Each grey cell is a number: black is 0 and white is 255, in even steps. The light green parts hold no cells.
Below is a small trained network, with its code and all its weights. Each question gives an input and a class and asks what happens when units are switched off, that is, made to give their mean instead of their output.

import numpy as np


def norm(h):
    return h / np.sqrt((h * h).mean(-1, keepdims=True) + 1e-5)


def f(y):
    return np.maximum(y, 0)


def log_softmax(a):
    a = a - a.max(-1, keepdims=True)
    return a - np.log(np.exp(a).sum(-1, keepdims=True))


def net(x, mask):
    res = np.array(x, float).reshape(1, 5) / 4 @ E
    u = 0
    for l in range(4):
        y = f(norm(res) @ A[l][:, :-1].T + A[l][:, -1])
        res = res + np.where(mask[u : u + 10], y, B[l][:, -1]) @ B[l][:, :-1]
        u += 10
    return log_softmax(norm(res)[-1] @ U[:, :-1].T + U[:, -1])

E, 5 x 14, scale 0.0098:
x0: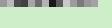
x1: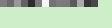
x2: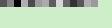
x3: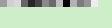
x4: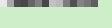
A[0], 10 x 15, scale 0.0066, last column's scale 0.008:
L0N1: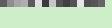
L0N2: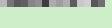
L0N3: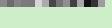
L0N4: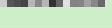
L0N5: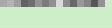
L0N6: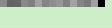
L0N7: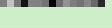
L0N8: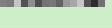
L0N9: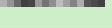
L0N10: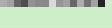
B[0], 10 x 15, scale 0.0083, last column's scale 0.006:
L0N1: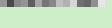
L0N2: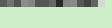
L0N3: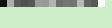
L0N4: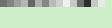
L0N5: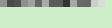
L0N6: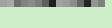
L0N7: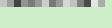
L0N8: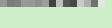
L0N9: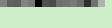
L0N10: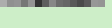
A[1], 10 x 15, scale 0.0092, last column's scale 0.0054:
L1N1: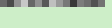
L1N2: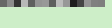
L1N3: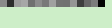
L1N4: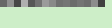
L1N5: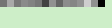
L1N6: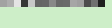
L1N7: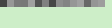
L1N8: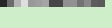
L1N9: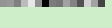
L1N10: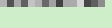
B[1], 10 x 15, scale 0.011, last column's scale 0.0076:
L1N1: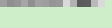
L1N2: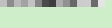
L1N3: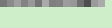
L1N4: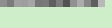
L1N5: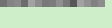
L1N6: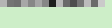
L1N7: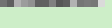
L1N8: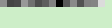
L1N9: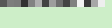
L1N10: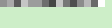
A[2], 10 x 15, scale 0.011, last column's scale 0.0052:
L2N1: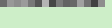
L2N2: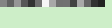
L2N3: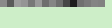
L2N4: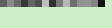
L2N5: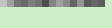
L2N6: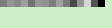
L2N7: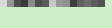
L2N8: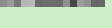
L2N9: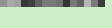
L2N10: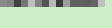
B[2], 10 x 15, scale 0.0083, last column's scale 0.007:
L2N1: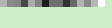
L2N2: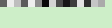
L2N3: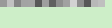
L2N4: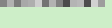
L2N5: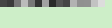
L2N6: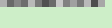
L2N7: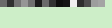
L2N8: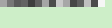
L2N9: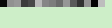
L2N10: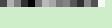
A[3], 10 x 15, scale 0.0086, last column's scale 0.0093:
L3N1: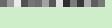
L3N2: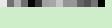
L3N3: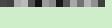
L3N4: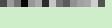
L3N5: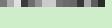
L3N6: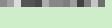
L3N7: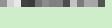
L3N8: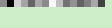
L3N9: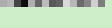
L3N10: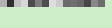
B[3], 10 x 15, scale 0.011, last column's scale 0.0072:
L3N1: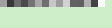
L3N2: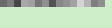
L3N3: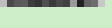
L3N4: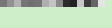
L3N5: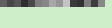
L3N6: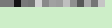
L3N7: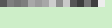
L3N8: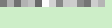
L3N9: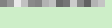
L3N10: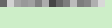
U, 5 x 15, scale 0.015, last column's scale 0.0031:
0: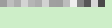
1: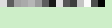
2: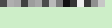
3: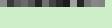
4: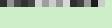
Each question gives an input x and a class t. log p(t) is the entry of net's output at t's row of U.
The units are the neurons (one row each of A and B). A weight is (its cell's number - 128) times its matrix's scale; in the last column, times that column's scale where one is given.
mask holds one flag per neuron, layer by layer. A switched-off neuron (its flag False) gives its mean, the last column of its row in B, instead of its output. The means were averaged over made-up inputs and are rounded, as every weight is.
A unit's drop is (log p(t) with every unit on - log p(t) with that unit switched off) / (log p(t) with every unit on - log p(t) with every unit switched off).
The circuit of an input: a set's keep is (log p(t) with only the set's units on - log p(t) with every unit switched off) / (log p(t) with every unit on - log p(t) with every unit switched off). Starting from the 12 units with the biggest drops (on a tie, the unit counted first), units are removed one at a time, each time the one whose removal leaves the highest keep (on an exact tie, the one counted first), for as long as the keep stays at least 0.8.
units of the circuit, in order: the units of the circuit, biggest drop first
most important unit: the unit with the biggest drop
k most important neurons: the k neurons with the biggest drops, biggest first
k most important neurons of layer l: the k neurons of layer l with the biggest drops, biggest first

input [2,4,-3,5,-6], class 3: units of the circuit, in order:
[L3N3]
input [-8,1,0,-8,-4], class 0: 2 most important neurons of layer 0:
[L0N1 L0N2]
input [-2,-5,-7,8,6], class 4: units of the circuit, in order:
[L2N9 L3N7]
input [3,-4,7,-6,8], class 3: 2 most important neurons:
[L0N2 L2N7]
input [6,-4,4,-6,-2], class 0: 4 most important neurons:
[L0N4 L3N9 L3N1 L2N9]
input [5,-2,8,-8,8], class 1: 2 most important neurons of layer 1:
[L1N2 L1N8]
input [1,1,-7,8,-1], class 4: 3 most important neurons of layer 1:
[L1N2 L1N10 L1N4]
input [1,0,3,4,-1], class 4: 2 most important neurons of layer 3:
[L3N1 L3N7]
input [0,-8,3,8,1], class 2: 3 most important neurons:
[L1N9 L3N4 L2N10]
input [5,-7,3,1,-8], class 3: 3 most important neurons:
[L1N8 L3N3 L1N7]
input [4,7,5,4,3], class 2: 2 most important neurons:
[L1N10 L1N6]
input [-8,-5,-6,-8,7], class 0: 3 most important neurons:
[L1N1 L0N1 L3N10]
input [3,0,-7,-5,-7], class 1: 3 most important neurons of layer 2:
[L2N8 L2N5 L2N7]
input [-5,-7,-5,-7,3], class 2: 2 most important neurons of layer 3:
[L3N1 L3N7]
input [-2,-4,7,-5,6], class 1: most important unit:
L1N2
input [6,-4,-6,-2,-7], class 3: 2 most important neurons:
[L1N8 L1N7]
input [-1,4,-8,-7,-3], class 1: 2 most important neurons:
[L1N10 L0N8]
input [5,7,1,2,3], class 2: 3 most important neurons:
[L0N3 L2N2 L1N1]
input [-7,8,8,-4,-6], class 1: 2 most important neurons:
[L1N2 L0N4]
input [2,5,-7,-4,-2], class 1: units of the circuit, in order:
[L1N10]
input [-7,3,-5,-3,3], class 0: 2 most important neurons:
[L0N1 L1N1]
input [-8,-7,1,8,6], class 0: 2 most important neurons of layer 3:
[L3N8 L3N10]
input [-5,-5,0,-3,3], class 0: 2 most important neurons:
[L1N1 L0N1]
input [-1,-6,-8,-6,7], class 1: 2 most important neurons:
[L1N10 L1N6]
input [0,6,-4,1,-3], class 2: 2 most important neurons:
[L0N3 L2N2]
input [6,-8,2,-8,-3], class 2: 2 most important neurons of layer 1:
[L1N9 L1N6]
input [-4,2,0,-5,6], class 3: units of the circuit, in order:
[L2N7]
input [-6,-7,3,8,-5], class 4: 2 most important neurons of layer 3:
[L3N7 L3N1]
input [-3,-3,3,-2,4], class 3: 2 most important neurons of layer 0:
[L0N2 L0N4]
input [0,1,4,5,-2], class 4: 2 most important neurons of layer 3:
[L3N1 L3N7]
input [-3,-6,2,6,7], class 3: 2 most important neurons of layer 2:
[L2N7 L2N5]
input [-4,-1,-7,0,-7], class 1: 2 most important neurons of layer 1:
[L1N10 L1N6]
